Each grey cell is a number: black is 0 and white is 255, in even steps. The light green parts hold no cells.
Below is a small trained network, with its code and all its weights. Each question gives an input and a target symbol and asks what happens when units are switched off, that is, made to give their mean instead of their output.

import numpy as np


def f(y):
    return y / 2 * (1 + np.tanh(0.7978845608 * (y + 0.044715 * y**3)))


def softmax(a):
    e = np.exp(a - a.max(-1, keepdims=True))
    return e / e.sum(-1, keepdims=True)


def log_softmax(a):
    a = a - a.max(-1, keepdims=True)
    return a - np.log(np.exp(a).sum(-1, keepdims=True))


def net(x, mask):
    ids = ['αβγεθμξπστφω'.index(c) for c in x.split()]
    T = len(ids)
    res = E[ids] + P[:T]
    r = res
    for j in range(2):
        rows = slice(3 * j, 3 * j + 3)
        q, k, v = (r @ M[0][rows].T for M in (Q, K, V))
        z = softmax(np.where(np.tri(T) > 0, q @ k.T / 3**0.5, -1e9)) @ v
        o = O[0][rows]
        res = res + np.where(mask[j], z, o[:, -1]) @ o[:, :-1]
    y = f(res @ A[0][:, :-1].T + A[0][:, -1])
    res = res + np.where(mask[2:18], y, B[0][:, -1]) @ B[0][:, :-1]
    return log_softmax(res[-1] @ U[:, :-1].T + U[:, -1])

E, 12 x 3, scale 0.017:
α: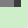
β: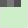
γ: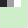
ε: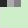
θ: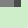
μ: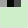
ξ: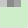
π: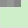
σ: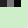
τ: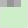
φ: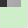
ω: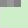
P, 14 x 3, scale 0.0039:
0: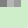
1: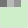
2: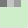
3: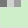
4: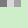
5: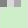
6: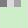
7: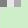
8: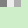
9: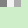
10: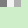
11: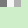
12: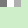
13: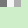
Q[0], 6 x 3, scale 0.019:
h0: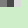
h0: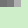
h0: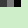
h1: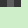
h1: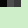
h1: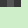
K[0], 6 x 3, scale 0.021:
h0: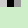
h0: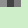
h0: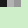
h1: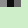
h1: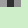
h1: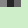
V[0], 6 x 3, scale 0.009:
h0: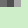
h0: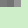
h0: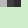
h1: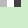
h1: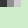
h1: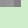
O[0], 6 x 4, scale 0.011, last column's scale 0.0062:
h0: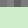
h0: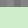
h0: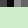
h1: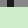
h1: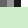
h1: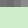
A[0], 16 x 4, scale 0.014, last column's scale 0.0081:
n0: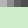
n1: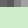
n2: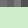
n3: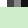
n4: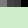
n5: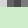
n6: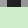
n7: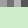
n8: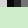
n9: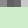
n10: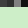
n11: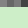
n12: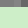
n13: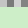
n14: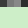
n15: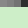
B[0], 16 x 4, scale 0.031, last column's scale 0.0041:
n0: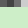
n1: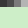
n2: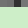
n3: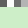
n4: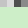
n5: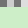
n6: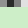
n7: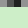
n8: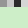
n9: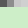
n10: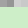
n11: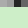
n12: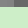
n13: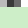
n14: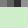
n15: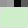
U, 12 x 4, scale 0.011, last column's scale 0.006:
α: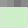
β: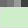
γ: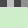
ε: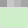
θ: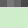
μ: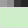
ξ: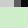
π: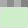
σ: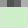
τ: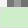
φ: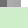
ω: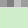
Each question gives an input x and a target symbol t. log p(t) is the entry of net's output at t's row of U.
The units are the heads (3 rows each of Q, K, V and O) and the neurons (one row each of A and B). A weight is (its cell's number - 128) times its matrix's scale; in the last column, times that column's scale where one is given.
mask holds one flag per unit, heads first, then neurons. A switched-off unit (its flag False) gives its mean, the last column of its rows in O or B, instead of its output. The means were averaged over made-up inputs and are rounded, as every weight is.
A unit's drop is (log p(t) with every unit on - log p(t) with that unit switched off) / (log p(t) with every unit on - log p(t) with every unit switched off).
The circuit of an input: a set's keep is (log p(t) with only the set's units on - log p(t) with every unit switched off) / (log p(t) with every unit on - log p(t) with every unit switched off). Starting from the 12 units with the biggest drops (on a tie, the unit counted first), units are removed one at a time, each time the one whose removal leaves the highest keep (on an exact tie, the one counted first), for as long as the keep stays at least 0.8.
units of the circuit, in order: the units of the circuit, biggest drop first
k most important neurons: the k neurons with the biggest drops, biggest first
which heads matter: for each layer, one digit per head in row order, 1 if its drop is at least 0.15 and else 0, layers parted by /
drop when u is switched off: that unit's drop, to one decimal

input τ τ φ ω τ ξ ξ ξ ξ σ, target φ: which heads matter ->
11
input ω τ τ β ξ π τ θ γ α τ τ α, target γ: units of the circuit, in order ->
[h0 n0 n5]
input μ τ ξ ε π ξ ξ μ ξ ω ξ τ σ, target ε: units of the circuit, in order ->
[h1 h0]
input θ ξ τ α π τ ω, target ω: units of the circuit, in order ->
[h1 n8 n14]
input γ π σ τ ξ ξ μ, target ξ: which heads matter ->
01
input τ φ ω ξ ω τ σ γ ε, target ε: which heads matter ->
11
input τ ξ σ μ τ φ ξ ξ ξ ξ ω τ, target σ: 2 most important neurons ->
[n6 n1]
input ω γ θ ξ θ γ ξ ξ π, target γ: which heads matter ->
01
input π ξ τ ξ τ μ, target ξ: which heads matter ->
00
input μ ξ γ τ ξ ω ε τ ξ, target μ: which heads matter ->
11
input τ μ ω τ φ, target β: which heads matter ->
10
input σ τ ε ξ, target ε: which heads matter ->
00
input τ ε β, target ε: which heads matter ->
11
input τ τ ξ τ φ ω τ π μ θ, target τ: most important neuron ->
[n13]
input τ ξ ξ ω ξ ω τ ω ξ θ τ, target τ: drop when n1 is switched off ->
0.1
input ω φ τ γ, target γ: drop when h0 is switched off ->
-0.1
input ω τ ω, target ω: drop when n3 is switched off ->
0.3
